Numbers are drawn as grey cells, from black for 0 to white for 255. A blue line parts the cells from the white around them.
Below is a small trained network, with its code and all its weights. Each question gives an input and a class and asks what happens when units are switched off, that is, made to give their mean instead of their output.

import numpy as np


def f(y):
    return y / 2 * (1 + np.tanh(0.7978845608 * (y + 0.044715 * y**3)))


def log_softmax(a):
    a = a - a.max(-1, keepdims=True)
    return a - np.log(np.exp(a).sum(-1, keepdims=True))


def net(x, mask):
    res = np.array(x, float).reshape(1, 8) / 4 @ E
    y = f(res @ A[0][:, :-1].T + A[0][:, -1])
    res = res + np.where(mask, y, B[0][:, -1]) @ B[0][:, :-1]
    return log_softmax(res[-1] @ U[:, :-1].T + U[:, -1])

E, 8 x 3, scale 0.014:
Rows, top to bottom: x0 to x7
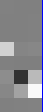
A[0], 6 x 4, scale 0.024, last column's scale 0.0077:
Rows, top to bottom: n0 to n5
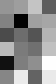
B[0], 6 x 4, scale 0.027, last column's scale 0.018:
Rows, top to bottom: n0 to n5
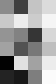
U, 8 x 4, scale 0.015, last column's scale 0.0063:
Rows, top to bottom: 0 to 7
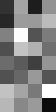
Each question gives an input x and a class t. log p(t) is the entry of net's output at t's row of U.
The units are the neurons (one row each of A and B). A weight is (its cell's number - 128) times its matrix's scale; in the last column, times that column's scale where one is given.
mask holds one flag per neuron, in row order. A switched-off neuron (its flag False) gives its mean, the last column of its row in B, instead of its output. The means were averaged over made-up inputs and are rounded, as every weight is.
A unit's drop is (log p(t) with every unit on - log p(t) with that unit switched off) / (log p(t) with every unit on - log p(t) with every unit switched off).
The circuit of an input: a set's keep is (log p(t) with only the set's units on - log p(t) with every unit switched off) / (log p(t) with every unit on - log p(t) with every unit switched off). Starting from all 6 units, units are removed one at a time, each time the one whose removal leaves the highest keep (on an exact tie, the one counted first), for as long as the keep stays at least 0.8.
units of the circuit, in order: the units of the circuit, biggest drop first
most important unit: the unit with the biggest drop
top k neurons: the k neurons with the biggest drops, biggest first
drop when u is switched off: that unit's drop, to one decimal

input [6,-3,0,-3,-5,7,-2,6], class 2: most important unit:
n5
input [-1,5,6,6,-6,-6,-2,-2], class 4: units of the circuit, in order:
(n4, n1)
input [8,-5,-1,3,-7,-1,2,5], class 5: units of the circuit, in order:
(n4, n2)
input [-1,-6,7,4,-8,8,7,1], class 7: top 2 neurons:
(n4, n0)
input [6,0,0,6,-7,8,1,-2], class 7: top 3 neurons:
(n4, n0, n2)
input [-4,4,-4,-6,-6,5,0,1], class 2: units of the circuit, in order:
(n5, n0)
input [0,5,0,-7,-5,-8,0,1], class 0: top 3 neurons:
(n2, n1, n0)
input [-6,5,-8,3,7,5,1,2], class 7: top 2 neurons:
(n4, n2)
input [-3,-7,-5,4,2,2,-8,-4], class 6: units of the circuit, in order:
(n4, n5)
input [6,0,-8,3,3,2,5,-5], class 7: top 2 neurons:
(n4, n5)
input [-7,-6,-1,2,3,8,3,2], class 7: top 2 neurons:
(n4, n0)
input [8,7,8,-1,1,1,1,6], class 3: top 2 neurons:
(n5, n2)
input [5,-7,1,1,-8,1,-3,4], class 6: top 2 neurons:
(n4, n5)
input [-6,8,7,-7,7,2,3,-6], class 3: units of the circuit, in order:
(n5)
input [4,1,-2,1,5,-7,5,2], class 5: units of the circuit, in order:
(n4, n5)
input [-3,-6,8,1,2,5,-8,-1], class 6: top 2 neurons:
(n4, n3)
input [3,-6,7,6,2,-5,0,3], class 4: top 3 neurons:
(n4, n1, n0)
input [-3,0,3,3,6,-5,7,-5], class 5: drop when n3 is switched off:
0.0
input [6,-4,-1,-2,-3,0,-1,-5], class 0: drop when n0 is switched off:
0.4
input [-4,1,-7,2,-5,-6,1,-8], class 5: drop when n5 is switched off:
0.2
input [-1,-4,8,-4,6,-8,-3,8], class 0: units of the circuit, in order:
(n2)
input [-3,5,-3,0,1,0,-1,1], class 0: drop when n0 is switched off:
0.5
